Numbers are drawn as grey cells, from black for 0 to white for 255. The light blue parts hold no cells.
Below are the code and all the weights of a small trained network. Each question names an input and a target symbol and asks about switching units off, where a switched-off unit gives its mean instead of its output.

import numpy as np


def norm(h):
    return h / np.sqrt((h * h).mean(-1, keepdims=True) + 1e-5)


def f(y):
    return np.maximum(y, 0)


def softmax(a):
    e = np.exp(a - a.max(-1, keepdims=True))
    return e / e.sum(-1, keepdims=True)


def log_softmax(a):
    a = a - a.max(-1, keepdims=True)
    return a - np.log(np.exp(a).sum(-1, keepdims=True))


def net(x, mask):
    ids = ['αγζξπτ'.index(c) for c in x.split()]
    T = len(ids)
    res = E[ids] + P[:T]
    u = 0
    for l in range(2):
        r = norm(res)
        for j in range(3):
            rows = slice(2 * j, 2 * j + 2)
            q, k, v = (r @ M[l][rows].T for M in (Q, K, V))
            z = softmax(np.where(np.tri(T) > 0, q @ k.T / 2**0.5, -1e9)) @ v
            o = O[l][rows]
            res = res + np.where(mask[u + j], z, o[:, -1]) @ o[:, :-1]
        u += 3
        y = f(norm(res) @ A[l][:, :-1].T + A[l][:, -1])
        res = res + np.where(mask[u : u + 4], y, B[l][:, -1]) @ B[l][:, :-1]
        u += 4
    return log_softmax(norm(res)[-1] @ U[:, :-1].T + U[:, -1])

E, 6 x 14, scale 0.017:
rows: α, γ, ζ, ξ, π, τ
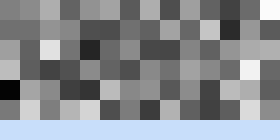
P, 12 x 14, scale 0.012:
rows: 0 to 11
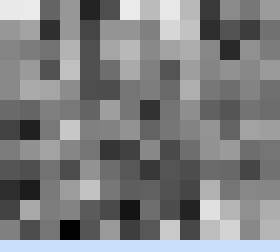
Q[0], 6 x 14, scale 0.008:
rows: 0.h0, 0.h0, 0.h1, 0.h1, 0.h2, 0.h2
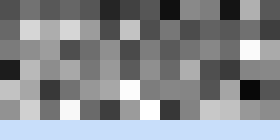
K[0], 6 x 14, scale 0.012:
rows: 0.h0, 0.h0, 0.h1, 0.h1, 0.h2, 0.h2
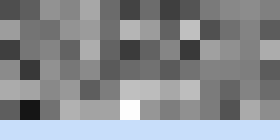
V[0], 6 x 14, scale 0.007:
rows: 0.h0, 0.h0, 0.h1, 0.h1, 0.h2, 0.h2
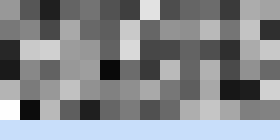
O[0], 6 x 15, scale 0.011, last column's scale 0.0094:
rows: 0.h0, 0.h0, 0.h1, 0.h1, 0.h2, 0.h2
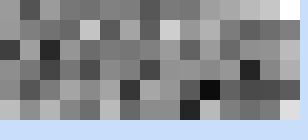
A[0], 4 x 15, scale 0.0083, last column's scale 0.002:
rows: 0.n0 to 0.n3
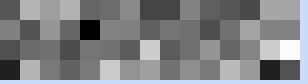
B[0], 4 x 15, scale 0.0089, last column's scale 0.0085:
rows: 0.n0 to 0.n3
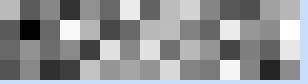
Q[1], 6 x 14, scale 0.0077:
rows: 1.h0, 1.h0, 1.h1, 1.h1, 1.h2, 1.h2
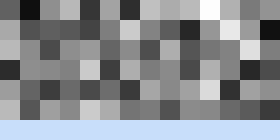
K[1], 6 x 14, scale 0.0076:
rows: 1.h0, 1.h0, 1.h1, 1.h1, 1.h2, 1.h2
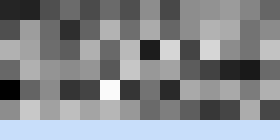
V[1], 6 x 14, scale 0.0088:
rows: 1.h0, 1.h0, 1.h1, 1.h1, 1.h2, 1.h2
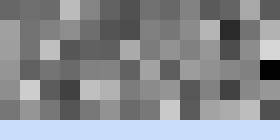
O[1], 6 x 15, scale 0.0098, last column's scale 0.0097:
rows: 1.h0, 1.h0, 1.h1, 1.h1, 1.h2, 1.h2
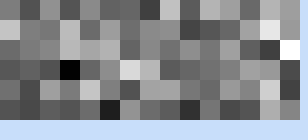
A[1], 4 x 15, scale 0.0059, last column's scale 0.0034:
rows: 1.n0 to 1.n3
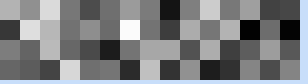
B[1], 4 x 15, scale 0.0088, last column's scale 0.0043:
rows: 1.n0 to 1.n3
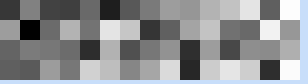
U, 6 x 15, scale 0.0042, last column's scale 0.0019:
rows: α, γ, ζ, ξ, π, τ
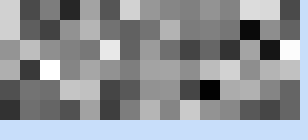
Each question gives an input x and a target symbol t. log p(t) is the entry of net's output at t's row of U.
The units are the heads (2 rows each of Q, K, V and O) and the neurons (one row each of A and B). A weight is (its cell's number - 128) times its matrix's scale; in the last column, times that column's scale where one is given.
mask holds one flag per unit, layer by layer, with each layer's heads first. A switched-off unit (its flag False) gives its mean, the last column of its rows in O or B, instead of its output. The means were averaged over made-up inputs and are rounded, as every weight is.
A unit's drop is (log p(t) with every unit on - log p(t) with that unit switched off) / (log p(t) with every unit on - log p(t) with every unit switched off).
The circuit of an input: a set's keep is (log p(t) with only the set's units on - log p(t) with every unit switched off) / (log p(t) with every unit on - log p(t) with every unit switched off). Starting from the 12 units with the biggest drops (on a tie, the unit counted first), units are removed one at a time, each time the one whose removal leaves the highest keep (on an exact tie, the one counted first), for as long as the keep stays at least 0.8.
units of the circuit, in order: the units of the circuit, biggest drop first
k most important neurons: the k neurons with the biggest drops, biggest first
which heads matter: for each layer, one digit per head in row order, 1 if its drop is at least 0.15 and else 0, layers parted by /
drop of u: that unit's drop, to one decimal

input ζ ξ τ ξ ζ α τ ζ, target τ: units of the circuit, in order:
[0.h2, 0.h0]
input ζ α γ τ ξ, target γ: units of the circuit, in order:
[0.h1, 0.h0]
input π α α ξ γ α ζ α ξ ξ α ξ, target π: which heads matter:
001 / 000
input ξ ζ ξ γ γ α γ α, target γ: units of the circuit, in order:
[0.h1]
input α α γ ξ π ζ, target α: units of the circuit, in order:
[0.n0, 1.h1]
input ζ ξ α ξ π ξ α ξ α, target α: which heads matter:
001 / 010
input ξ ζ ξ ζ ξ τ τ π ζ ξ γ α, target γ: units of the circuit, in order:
[0.h1, 1.n3]
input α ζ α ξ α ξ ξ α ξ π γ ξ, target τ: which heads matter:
001 / 100
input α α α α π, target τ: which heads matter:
000 / 100
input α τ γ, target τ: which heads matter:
101 / 000
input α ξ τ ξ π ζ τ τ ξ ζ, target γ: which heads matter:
010 / 000
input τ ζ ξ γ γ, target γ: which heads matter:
010 / 000
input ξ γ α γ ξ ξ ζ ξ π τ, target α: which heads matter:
101 / 000
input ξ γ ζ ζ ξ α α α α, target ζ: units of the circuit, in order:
[0.n2]
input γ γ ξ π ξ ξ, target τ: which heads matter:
000 / 100
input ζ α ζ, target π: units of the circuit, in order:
[0.h2, 0.n1]
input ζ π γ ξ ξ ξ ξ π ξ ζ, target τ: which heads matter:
001 / 100
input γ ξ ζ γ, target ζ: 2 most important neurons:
[0.n1, 1.n2]
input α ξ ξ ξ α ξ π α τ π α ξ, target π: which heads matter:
101 / 000
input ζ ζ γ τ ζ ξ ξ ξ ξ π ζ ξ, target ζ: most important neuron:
[0.n2]
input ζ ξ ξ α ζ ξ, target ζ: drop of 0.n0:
0.1
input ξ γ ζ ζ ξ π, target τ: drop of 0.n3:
0.2
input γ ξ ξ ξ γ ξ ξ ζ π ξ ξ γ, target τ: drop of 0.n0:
0.0
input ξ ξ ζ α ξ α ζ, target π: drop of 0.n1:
0.4
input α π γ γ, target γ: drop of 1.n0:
0.1
